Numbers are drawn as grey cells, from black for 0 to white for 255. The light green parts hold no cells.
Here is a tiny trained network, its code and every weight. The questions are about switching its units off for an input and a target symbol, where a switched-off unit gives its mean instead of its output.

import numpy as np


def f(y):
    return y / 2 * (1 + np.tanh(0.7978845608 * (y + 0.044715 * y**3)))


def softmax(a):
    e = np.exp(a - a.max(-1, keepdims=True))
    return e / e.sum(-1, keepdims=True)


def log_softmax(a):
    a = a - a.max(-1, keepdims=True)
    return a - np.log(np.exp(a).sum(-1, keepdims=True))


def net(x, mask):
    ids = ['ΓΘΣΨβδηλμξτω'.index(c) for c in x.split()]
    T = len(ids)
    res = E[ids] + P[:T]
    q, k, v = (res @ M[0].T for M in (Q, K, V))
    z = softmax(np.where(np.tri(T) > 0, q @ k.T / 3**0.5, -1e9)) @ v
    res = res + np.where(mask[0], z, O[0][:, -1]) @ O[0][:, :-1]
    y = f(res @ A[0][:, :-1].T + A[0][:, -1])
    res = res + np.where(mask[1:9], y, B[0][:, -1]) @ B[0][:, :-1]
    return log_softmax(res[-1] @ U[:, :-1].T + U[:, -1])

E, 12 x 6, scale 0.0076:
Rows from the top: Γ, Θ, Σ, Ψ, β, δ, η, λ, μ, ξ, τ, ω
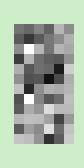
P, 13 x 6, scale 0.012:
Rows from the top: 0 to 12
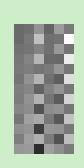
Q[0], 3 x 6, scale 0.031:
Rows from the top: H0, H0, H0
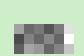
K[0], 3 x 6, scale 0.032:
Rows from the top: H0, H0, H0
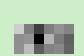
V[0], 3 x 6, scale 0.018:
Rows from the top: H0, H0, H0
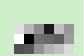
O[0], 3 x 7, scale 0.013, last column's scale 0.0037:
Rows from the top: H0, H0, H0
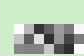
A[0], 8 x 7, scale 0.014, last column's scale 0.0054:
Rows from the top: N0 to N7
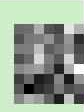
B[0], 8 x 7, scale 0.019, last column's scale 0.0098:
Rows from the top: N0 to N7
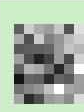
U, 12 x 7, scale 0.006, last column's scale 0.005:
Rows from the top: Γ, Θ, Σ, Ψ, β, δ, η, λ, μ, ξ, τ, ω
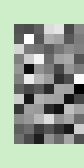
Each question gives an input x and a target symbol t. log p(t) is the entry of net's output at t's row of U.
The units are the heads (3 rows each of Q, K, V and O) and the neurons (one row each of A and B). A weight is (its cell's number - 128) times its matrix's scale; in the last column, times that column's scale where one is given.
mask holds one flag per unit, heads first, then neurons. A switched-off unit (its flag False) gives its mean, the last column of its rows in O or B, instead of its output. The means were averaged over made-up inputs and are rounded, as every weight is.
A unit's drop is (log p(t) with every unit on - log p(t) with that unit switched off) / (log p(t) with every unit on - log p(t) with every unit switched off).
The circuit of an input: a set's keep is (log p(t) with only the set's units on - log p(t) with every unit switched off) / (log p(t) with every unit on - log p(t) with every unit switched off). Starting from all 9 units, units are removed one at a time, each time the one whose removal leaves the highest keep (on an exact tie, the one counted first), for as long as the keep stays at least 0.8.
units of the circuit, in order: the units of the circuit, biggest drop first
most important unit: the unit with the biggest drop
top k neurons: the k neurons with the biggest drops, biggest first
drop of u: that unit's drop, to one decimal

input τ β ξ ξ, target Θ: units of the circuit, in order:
N0, N1
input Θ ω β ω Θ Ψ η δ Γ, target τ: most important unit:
N5
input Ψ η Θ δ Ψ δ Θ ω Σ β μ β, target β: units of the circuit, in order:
H0, N1, N7
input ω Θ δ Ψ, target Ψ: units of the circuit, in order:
H0, N0
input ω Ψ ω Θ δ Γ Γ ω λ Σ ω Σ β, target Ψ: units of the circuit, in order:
H0, N3
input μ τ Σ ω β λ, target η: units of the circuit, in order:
H0, N2
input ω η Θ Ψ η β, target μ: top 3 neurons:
N4, N2, N6
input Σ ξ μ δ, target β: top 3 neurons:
N1, N7, N3
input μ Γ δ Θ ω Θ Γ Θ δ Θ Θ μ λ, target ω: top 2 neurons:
N0, N4
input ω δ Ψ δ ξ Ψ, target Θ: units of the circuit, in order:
N0, H0
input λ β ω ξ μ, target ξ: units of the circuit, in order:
H0, N1, N3
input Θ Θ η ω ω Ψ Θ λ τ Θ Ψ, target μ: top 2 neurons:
N5, N7
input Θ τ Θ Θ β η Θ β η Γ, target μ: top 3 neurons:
N2, N7, N0
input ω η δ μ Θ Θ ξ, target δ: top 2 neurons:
N7, N3
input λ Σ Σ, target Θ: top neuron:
N7
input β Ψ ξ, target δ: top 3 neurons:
N3, N7, N2
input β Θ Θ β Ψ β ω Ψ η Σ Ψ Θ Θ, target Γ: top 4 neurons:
N6, N4, N1, N5
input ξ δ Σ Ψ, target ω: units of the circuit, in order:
H0, N7
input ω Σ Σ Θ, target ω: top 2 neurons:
N0, N7
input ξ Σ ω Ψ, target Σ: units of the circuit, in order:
H0
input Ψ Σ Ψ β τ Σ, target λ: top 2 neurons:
N3, N1
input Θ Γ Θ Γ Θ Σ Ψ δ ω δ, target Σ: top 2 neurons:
N7, N5
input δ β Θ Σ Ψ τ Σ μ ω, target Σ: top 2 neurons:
N0, N4
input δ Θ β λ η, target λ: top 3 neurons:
N4, N5, N0
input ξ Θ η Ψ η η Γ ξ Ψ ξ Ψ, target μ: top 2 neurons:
N5, N3
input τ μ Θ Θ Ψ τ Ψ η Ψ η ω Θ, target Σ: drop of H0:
1.8
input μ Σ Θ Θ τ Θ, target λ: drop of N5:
0.1
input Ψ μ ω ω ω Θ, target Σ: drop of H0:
1.7
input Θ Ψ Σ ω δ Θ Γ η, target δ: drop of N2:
0.2
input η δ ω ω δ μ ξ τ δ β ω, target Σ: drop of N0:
0.2
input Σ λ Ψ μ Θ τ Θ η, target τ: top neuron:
N3
